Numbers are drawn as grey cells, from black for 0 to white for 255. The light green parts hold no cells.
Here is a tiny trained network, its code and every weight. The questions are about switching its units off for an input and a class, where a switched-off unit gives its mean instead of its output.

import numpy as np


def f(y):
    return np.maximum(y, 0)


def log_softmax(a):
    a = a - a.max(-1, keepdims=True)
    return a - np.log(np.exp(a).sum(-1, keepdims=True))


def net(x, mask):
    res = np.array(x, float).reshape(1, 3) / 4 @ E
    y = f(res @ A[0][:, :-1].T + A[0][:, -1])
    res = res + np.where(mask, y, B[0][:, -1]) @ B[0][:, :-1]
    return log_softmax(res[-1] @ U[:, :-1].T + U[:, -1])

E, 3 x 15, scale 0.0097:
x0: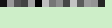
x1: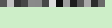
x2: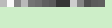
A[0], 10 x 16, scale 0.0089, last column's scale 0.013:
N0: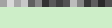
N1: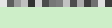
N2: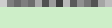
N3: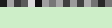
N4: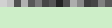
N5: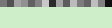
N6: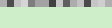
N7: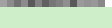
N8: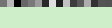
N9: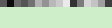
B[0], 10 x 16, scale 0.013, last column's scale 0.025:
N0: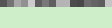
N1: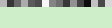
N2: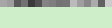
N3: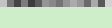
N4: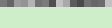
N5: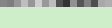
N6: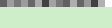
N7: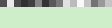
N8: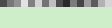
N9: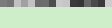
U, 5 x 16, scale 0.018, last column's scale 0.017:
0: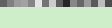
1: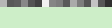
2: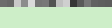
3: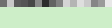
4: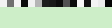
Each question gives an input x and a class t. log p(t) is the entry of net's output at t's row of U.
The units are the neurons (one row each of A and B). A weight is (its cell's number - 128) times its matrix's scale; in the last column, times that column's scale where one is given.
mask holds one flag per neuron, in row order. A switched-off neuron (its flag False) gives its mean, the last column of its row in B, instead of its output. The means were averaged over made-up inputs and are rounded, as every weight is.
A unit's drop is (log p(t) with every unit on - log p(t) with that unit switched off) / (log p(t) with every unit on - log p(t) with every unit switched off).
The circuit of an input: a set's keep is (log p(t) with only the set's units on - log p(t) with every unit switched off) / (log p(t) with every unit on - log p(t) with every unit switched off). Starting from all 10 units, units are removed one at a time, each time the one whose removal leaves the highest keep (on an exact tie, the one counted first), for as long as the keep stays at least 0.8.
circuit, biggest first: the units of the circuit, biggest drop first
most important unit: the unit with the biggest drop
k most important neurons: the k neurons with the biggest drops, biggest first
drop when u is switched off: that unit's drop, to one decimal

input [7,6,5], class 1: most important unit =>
N3
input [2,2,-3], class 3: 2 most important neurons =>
(N1; N0)
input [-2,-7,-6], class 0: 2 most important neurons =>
(N6; N5)
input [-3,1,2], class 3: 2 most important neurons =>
(N7; N3)
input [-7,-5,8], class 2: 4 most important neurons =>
(N0; N4; N3; N6)
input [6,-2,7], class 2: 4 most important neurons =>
(N0; N1; N2; N4)
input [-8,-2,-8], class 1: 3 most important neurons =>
(N1; N2; N0)
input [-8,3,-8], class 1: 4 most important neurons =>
(N1; N2; N0; N4)
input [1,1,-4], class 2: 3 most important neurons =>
(N9; N6; N2)
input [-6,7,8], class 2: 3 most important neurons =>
(N4; N0; N6)
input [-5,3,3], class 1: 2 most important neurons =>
(N1; N6)
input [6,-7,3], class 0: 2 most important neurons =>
(N5; N1)
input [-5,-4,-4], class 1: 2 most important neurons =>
(N1; N8)
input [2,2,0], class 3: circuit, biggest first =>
(N1)
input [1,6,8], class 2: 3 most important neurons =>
(N0; N4; N6)
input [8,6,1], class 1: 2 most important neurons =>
(N3; N6)
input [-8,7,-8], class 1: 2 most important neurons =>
(N1; N2)
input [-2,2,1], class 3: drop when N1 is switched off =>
0.1
